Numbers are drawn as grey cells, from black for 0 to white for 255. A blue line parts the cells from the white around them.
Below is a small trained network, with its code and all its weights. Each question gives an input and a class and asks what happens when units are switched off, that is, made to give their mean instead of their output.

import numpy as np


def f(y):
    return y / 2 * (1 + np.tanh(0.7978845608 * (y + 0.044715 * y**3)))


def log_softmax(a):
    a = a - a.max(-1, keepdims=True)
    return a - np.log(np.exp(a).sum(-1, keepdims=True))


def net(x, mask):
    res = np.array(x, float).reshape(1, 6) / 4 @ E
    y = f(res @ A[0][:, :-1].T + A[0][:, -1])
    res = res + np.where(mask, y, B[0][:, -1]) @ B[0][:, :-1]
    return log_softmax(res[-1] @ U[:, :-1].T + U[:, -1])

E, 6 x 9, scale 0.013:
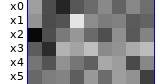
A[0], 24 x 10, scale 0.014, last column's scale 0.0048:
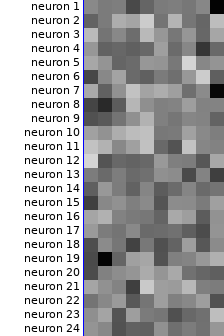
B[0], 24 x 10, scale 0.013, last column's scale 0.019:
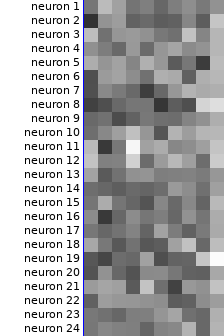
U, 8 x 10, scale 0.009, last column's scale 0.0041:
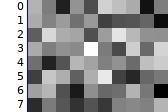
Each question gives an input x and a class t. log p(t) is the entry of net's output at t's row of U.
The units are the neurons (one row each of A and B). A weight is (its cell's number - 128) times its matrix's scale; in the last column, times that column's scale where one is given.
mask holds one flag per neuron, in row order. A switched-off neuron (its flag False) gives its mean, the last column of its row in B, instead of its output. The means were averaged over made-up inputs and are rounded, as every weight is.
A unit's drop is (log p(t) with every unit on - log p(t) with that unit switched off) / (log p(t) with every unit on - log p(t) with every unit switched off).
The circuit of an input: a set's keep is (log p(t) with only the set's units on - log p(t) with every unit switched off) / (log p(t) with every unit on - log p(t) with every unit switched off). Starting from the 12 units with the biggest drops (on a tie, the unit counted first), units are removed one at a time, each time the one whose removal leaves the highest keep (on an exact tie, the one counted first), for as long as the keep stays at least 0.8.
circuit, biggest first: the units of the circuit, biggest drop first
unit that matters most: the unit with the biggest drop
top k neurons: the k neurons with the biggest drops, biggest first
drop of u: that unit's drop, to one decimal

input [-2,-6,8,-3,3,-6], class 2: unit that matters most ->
neuron 6
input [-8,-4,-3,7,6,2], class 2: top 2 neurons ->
neuron 10; neuron 7
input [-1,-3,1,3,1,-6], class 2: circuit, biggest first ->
neuron 8; neuron 19
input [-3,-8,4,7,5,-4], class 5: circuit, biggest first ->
neuron 6; neuron 22; neuron 18
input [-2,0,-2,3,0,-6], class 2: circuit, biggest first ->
neuron 19; neuron 8
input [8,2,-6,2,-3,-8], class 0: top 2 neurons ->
neuron 12; neuron 19
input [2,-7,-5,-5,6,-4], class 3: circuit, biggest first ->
neuron 21; neuron 5
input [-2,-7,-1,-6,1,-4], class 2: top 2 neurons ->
neuron 19; neuron 8
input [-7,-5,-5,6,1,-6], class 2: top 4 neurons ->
neuron 6; neuron 10; neuron 19; neuron 7
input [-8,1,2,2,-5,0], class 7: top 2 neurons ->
neuron 2; neuron 12
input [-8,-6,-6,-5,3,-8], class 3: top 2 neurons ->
neuron 11; neuron 16
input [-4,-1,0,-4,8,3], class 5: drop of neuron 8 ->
0.2
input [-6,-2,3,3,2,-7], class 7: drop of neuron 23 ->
0.0
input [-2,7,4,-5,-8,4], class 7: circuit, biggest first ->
neuron 12
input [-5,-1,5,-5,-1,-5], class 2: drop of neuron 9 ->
0.1
